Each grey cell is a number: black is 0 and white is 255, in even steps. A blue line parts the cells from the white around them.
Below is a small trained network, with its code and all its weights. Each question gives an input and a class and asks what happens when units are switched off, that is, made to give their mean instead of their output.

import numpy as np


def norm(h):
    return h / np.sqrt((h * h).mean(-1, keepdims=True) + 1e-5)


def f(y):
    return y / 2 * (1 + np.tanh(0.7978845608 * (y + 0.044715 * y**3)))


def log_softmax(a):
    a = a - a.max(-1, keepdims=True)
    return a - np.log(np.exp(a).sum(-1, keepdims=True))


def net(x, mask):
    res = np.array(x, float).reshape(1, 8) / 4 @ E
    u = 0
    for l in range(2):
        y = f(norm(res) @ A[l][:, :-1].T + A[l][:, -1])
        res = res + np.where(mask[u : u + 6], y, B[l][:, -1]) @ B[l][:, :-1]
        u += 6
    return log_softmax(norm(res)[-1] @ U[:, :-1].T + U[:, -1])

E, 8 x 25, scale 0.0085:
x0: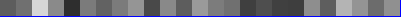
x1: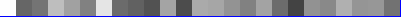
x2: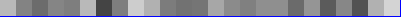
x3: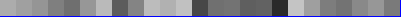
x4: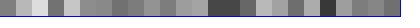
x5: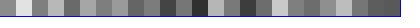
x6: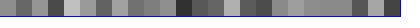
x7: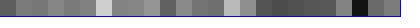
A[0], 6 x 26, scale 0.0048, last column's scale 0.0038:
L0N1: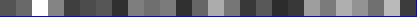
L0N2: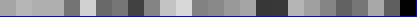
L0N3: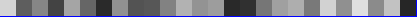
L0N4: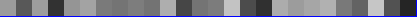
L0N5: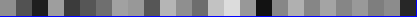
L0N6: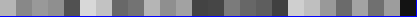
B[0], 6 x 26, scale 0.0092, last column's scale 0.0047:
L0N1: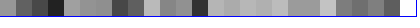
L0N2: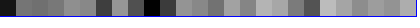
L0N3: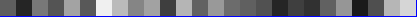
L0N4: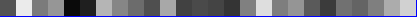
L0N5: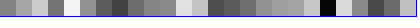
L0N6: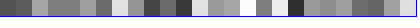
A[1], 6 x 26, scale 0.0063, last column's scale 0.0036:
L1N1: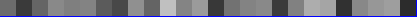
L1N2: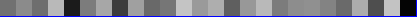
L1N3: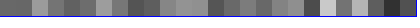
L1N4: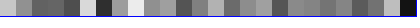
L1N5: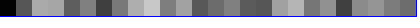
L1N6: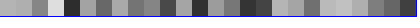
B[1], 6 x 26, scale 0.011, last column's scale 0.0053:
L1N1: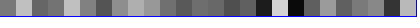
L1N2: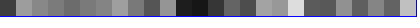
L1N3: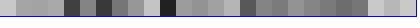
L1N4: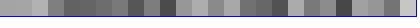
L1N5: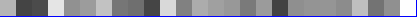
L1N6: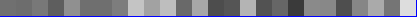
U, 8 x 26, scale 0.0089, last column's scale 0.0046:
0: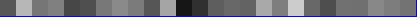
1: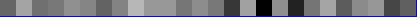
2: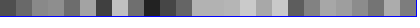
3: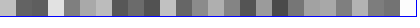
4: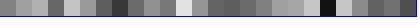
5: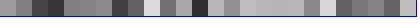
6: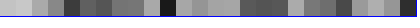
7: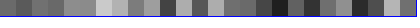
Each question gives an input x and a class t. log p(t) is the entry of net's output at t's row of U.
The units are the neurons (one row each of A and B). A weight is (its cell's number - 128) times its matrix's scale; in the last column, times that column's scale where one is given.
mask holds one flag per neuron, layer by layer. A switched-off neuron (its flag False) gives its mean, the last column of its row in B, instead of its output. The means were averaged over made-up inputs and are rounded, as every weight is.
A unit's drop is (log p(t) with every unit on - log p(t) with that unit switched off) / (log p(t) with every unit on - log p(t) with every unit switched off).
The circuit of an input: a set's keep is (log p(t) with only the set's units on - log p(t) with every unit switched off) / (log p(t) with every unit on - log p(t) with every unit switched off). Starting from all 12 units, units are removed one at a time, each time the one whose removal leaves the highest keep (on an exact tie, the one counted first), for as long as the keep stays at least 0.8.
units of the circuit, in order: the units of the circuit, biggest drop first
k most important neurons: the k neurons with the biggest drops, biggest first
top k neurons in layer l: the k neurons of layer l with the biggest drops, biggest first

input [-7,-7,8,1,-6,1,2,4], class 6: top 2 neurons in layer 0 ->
L0N1, L0N2
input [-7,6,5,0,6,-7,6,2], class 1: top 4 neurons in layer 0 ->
L0N1, L0N5, L0N3, L0N6
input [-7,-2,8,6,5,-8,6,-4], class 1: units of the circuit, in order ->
L1N1, L0N1
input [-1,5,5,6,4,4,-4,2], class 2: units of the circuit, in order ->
L0N6
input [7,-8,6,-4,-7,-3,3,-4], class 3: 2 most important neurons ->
L1N5, L0N6
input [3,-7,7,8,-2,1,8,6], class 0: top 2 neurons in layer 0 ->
L0N4, L0N3
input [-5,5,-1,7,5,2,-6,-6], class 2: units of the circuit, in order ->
L0N6, L0N2
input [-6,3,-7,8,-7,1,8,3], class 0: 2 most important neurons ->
L0N4, L0N1
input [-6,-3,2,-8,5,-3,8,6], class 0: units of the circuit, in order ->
L0N4, L0N6
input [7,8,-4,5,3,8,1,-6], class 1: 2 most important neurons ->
L1N6, L1N5
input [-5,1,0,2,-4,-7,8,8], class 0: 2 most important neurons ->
L0N4, L0N3
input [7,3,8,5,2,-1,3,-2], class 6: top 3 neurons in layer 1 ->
L1N4, L1N5, L1N2
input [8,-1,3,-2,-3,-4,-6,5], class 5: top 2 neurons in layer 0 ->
L0N1, L0N4
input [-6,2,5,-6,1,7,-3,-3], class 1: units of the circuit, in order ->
L1N6, L0N1, L0N6
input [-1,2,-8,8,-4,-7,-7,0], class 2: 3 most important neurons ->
L0N6, L0N2, L0N4
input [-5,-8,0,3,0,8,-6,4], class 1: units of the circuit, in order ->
L1N6
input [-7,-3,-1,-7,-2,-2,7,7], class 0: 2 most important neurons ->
L0N4, L0N1
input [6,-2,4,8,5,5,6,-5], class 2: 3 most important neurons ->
L0N6, L0N2, L1N2
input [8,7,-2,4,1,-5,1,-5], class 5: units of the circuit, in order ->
L0N1, L1N5
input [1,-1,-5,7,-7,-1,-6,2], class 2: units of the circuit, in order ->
L0N6
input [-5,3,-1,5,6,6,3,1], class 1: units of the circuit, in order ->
L1N6, L0N1, L0N5
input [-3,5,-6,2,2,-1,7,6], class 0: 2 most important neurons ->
L0N4, L1N5
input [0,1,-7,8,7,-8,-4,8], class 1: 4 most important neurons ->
L1N1, L0N3, L0N5, L0N4
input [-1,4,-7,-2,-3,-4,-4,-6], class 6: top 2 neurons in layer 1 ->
L1N3, L1N5
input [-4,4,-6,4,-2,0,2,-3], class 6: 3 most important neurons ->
L1N3, L0N1, L1N5
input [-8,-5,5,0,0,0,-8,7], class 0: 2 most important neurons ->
L1N2, L0N1
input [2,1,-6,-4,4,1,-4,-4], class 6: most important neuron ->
L1N3
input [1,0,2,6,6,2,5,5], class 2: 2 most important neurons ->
L0N6, L0N2
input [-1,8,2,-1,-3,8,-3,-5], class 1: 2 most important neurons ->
L1N6, L1N5
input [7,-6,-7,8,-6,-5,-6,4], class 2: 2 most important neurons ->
L0N6, L0N4
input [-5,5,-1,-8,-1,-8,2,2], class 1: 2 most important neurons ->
L1N1, L0N6
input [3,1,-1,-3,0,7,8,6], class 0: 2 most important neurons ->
L0N4, L1N1
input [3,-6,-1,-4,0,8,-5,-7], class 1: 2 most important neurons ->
L1N6, L0N4
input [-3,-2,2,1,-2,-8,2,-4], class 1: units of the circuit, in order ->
L1N1
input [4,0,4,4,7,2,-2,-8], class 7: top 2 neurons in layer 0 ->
L0N3, L0N5
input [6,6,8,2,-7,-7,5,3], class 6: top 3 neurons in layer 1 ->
L1N4, L1N5, L1N6
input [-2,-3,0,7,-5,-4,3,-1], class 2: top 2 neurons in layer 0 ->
L0N6, L0N2
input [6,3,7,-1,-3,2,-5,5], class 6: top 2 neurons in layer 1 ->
L1N4, L1N5
